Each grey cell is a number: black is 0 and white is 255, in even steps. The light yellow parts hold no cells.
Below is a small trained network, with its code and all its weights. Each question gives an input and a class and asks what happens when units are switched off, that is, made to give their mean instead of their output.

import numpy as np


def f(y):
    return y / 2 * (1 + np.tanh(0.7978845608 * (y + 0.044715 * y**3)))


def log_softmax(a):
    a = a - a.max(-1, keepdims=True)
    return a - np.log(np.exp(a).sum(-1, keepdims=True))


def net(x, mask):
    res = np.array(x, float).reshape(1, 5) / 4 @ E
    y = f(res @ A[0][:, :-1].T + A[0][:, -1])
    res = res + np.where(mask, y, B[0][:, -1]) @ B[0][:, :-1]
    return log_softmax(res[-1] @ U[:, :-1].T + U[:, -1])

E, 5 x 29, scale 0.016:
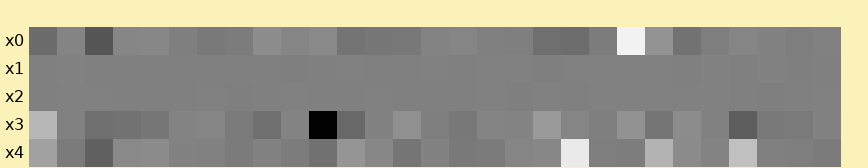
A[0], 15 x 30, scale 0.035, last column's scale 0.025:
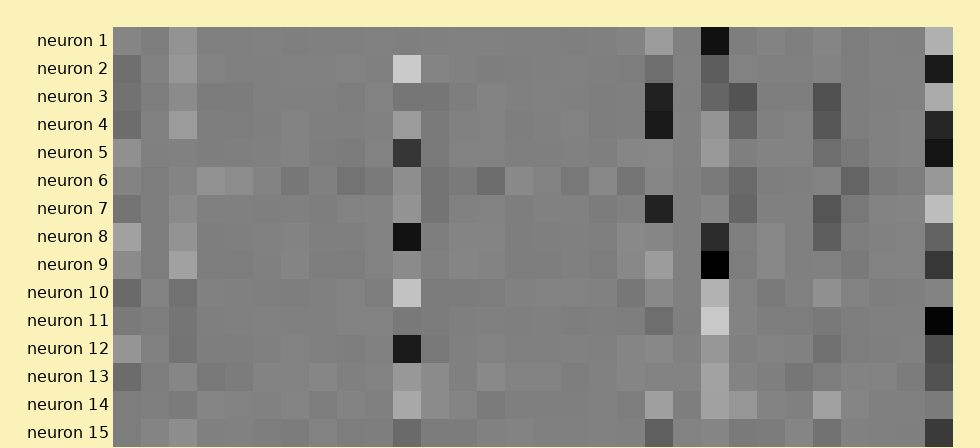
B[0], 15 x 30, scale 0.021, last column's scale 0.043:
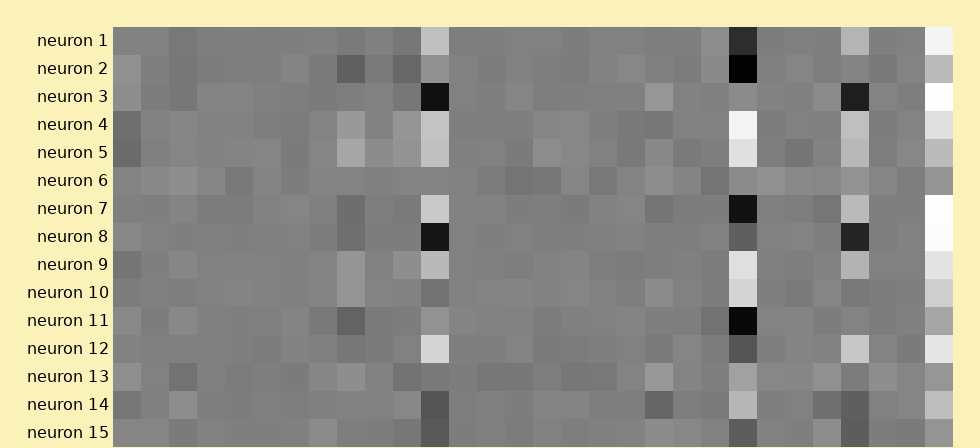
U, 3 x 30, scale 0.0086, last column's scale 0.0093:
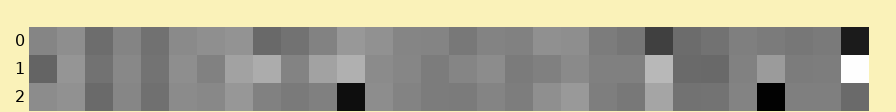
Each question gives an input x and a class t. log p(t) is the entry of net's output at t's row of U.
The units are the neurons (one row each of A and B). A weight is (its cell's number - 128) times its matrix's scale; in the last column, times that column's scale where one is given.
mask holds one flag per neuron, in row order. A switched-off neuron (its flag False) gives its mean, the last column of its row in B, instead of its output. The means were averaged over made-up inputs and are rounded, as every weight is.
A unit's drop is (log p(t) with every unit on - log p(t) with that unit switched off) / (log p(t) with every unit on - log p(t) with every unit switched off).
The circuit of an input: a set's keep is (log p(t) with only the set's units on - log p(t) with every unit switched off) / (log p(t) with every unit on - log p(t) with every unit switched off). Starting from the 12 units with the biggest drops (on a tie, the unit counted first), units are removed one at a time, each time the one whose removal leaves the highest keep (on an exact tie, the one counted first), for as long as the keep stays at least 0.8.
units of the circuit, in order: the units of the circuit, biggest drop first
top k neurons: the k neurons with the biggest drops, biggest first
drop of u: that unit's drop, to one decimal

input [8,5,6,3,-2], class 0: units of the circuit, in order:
[neuron 11]
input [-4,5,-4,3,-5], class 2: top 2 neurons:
[neuron 3; neuron 8]
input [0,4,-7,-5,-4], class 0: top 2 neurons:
[neuron 2; neuron 9]
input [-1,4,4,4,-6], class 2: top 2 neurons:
[neuron 3; neuron 1]
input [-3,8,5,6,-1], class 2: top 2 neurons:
[neuron 8; neuron 7]
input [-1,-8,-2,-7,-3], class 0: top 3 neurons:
[neuron 2; neuron 5; neuron 7]
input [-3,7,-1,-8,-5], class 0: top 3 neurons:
[neuron 2; neuron 7; neuron 5]
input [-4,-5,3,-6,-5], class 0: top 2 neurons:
[neuron 2; neuron 7]
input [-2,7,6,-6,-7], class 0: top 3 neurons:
[neuron 2; neuron 7; neuron 3]
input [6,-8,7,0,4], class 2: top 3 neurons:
[neuron 4; neuron 7; neuron 9]
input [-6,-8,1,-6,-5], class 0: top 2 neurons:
[neuron 2; neuron 7]
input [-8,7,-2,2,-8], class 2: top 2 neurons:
[neuron 3; neuron 8]
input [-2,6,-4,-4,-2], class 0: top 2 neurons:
[neuron 2; neuron 5]
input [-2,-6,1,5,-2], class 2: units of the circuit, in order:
[neuron 8]
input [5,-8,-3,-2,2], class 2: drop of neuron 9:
0.2
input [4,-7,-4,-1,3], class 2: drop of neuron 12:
0.4
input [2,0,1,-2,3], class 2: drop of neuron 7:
0.4
